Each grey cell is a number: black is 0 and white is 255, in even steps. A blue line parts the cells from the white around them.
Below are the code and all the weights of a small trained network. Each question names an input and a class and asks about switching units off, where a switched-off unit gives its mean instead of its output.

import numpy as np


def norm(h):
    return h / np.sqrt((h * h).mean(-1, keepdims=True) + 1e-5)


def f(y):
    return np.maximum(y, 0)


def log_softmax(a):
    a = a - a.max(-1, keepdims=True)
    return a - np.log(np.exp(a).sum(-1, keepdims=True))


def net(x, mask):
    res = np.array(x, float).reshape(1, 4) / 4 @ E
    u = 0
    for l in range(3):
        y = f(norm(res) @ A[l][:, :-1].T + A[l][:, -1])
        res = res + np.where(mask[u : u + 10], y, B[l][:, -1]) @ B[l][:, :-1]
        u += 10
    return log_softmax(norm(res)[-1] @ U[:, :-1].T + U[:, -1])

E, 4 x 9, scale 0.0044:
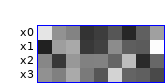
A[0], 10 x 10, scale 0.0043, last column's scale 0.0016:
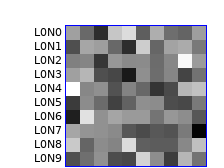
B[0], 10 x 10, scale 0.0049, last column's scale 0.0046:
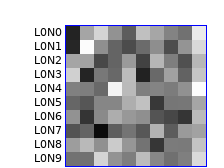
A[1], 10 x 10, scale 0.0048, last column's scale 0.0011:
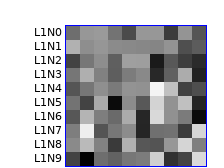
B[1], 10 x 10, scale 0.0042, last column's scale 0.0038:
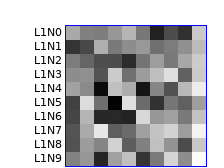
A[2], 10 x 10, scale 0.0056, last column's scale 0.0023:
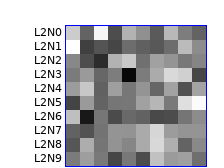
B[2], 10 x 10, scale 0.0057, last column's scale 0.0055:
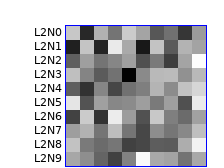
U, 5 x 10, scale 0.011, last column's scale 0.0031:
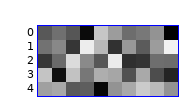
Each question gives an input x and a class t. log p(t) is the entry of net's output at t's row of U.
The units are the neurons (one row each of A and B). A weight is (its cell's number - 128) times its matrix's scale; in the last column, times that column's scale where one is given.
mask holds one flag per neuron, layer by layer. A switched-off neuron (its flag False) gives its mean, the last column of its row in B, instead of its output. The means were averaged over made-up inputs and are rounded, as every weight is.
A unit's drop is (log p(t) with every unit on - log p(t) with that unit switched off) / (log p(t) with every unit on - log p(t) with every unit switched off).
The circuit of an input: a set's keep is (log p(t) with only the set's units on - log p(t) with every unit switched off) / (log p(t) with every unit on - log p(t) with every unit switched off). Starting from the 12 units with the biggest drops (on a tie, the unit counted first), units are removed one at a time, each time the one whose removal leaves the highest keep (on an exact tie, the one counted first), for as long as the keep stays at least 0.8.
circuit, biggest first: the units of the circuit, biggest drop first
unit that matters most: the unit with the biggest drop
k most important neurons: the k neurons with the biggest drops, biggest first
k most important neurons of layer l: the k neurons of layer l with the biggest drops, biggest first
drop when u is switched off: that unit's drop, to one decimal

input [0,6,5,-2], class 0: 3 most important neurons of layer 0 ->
L0N8, L0N0, L0N2
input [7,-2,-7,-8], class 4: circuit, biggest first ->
L1N7, L2N3
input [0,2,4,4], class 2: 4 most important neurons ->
L0N9, L1N4, L0N3, L0N2
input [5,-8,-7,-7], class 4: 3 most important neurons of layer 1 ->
L1N7, L1N0, L1N4
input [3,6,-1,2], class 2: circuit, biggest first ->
L0N9
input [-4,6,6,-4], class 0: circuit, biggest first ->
L1N5, L0N4, L2N9
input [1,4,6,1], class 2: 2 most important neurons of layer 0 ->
L0N9, L0N3
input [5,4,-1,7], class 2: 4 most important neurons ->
L0N1, L0N9, L1N0, L1N9
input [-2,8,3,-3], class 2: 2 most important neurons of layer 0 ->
L0N9, L0N3
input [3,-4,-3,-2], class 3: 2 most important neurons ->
L1N4, L2N0
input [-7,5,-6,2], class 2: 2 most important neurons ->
L0N6, L0N1
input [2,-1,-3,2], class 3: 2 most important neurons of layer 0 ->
L0N3, L0N4
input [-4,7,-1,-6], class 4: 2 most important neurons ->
L1N6, L0N1
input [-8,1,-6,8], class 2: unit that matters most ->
L0N1
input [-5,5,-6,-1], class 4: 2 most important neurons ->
L0N2, L0N1
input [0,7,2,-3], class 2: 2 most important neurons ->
L0N9, L1N0
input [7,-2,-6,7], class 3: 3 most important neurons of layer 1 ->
L1N7, L1N4, L1N6
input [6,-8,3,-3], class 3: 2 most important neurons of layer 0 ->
L0N0, L0N8
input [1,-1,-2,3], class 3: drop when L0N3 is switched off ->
0.7
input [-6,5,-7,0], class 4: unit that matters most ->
L0N2
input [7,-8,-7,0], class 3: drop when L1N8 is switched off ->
-0.1
